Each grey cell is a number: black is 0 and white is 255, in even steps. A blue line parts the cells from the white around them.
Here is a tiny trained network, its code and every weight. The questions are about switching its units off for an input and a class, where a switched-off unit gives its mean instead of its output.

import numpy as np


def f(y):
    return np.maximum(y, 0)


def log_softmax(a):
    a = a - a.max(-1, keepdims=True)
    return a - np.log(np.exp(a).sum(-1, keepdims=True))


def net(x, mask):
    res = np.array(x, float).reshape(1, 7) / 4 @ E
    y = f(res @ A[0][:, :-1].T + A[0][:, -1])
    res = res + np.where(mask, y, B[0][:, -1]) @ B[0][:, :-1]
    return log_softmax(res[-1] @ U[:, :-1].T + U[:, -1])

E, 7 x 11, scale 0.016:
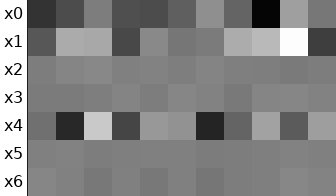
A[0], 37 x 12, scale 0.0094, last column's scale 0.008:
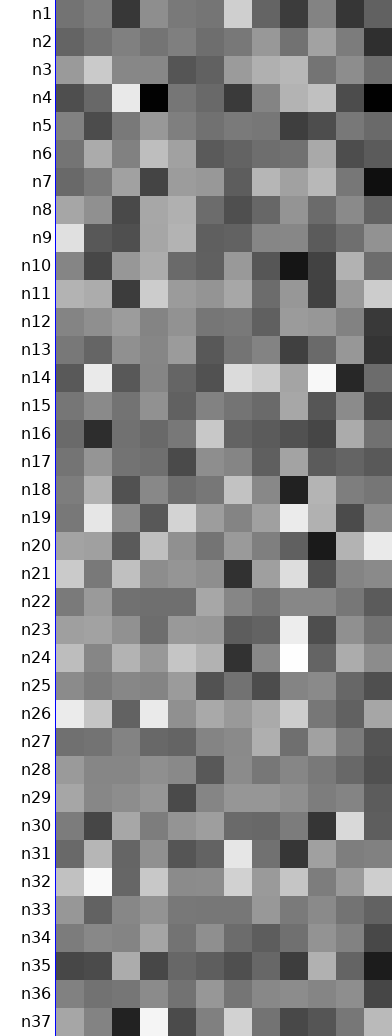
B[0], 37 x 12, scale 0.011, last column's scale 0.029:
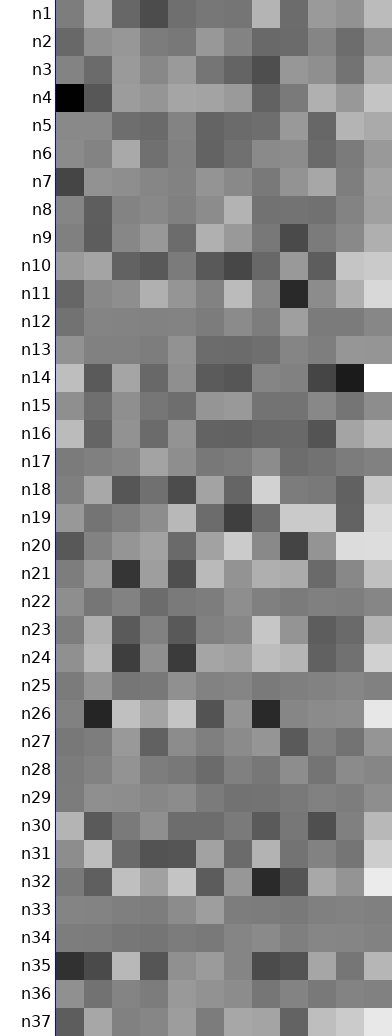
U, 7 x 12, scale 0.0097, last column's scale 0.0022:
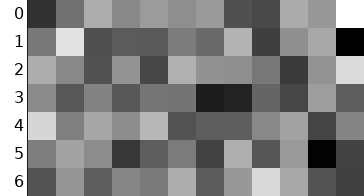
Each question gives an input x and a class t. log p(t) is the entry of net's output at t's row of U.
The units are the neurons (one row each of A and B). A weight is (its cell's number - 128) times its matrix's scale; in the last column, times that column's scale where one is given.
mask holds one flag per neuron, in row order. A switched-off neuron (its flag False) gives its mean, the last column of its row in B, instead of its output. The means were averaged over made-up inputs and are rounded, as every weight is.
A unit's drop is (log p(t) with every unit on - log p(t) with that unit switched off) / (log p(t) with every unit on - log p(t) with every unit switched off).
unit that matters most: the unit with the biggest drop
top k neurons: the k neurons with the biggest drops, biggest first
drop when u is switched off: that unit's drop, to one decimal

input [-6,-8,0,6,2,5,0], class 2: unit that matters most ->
n24
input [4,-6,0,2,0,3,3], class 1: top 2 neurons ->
(n26; n14)
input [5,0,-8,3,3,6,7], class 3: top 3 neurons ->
(n37; n20; n11)
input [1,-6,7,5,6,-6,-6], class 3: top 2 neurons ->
(n16; n10)
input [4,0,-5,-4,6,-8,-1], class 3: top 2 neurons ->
(n37; n20)
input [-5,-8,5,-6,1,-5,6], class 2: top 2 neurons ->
(n24; n21)
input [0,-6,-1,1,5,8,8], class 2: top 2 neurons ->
(n26; n32)
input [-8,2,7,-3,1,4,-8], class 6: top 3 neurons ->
(n24; n21; n23)
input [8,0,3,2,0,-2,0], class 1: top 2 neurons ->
(n14; n26)
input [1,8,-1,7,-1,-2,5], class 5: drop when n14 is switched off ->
0.3
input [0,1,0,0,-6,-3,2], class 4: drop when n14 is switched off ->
0.5
